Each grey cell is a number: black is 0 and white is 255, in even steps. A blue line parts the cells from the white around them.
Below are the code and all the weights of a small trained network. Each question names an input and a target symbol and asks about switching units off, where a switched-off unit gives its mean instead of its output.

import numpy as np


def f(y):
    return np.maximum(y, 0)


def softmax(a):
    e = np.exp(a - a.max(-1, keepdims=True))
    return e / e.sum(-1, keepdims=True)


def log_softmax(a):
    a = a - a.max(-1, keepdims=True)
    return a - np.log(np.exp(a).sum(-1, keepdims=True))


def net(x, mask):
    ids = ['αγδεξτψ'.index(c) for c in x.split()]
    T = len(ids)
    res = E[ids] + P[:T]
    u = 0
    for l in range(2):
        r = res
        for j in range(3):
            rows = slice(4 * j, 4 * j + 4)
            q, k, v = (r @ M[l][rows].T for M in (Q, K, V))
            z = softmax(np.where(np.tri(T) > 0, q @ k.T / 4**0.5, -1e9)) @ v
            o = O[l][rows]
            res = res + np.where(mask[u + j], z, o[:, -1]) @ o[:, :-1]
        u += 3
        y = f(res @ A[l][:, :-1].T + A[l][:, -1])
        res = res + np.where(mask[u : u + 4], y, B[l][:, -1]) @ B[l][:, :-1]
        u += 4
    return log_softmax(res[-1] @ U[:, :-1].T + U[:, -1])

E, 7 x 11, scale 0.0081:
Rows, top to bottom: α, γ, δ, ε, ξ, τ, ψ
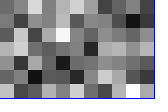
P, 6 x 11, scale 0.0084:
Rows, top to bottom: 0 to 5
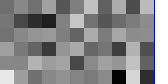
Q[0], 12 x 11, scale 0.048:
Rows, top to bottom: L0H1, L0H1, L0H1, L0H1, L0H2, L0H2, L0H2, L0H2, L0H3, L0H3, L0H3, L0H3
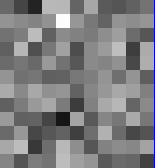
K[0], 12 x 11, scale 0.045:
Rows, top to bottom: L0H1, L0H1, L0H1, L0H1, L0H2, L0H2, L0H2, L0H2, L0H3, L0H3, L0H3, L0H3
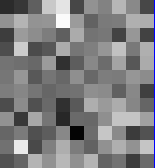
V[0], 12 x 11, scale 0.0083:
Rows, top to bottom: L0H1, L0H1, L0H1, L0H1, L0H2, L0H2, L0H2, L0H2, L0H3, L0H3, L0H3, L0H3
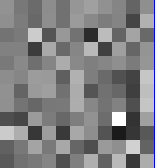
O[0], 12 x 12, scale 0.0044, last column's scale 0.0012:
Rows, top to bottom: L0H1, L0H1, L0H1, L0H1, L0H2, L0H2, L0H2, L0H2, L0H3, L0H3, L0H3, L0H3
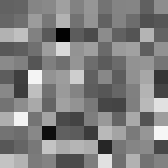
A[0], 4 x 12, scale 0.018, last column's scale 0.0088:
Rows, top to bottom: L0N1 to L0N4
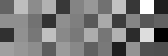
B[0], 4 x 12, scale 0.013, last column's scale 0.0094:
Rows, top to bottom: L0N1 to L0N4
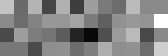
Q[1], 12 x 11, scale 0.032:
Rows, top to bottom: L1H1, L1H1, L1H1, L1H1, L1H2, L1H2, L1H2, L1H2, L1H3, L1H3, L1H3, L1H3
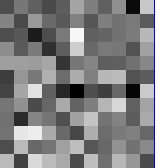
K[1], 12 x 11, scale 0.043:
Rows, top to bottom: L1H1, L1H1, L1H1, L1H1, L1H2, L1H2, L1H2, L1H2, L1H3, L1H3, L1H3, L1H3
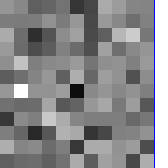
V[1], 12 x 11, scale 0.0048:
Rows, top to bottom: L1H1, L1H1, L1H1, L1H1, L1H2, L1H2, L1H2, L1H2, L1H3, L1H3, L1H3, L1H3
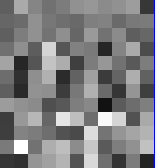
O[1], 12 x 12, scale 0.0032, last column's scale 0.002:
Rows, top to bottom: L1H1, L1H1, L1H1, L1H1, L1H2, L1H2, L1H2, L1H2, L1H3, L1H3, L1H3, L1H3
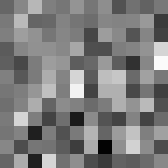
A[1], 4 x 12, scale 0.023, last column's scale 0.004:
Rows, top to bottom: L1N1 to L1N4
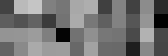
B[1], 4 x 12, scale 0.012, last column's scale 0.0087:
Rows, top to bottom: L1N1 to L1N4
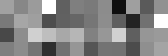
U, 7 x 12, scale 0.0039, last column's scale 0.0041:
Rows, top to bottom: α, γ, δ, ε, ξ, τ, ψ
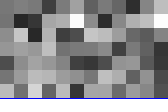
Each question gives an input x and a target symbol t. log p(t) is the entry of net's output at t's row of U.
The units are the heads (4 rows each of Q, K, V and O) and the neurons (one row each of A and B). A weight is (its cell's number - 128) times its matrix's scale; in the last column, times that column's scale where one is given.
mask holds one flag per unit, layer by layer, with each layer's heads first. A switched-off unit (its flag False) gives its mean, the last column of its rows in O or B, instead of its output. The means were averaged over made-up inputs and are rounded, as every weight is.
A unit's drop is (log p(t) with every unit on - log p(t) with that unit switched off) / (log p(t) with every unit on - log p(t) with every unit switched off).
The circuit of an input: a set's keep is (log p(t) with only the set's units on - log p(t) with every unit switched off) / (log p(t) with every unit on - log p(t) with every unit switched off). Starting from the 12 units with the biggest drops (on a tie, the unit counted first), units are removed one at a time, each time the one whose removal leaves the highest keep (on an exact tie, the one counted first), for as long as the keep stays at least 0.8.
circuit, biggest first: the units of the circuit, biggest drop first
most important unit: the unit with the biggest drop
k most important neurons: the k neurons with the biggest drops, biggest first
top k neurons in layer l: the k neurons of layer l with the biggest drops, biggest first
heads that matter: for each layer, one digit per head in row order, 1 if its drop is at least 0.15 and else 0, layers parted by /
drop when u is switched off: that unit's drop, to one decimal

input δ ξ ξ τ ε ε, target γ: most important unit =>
L1N2
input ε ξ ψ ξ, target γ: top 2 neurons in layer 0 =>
[L0N2 L0N4]
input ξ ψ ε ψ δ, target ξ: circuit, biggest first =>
[L0N3 L0H3]
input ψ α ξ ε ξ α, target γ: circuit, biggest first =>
[L0N2 L1N2]
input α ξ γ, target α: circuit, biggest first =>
[L1N4 L0N2 L0N4]
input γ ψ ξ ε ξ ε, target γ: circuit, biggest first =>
[L1N2 L0H3]
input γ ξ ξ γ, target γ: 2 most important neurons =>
[L0N2 L1N2]
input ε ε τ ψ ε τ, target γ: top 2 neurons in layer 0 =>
[L0N2 L0N1]
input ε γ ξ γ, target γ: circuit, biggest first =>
[L0N2 L0N4 L1N2]
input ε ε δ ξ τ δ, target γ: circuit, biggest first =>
[L1N2 L0N2]
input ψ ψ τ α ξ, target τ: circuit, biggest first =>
[L0H1 L1N3 L0N4]
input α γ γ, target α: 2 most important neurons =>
[L1N4 L0N4]
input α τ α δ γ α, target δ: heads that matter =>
011 / 000
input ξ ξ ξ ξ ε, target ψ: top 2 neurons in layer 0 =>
[L0N1 L0N2]
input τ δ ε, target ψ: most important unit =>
L0N1
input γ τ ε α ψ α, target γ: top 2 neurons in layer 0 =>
[L0N4 L0N1]
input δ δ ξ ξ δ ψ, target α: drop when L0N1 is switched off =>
0.0
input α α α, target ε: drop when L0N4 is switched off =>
0.5
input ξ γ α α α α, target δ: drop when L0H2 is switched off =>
0.2
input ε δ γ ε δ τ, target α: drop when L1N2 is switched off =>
1.1
